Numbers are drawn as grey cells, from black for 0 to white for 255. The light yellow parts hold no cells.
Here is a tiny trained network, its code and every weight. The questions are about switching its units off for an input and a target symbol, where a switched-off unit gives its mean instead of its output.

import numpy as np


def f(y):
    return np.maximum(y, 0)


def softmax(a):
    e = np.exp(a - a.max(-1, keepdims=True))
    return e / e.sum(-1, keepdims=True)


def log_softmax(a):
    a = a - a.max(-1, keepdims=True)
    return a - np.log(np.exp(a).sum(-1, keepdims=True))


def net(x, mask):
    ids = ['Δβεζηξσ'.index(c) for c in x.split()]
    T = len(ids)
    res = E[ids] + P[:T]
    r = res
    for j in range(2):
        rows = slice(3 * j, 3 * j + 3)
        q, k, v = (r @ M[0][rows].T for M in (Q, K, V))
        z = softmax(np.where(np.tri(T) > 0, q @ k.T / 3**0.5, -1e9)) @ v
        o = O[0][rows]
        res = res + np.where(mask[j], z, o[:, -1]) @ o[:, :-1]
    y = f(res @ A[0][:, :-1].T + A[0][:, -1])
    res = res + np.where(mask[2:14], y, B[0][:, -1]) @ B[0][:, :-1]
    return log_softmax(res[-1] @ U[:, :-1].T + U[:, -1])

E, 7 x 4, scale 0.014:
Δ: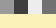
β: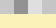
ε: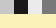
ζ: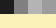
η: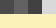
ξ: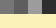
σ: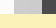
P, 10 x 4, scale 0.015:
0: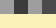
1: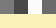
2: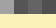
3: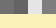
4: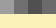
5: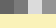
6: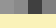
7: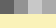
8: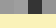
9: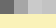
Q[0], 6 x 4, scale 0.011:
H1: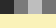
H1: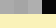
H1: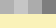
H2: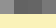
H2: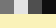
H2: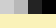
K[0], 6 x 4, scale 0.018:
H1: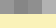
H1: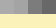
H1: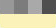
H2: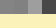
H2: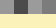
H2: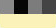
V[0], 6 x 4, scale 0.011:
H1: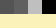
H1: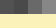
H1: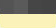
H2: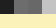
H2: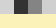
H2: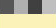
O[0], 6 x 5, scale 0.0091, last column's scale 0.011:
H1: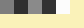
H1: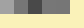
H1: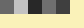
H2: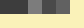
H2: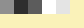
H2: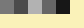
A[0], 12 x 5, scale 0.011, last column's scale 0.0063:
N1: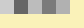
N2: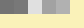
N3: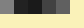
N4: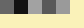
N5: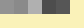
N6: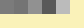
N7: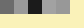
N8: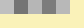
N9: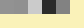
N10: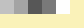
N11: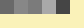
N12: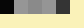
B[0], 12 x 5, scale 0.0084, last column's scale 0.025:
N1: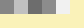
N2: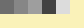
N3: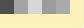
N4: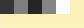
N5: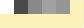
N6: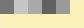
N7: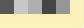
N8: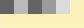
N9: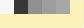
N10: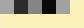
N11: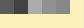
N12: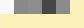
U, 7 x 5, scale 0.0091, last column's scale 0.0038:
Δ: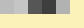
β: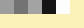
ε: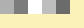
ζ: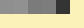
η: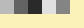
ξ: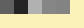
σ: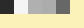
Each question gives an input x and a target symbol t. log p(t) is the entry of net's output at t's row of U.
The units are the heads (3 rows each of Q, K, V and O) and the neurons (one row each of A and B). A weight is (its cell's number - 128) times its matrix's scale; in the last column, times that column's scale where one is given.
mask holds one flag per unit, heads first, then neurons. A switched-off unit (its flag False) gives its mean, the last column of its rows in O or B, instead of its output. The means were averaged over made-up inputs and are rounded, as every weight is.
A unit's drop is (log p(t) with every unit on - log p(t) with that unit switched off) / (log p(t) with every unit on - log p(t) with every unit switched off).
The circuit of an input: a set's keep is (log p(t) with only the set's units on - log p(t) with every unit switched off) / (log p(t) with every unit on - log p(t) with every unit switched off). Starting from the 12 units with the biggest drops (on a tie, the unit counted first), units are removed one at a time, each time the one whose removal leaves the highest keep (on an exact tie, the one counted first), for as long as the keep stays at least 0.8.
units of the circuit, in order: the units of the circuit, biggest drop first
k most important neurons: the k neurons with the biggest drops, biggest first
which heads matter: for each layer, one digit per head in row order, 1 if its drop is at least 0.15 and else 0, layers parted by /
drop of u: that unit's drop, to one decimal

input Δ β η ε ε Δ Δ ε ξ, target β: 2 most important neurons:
(N10 N1)
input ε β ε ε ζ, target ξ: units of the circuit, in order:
(N1)
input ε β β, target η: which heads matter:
01
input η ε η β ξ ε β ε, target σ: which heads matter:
00
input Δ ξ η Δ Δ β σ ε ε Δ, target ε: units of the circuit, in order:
(H2 N4)
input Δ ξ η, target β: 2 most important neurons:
(N10 N8)
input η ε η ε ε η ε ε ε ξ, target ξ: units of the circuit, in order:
(H2 N1)
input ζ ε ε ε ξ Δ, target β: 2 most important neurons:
(N2 N6)
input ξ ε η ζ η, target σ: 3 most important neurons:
(N7 N3 N9)
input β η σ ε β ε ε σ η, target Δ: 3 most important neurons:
(N7 N10 N3)
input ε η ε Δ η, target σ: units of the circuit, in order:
(N7 H1)
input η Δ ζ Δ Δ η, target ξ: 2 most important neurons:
(N1 N8)
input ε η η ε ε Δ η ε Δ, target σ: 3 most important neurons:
(N9 N10 N3)
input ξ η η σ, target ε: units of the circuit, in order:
(H1)
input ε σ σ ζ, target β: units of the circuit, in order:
(H2 N12)
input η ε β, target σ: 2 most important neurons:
(N9 N5)
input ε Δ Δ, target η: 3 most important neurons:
(N2 N7 N6)
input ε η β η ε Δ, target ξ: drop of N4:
0.4
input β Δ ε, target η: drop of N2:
0.1
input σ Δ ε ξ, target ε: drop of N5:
0.1
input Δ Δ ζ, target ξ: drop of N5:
0.0
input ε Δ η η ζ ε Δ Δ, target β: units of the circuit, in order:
(H2)
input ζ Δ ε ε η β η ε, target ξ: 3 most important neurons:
(N4 N9 N2)
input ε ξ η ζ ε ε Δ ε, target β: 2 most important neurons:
(N6 N2)
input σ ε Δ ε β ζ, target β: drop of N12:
0.2
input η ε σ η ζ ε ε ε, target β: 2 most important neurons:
(N2 N6)
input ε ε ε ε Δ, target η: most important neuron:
(N2)
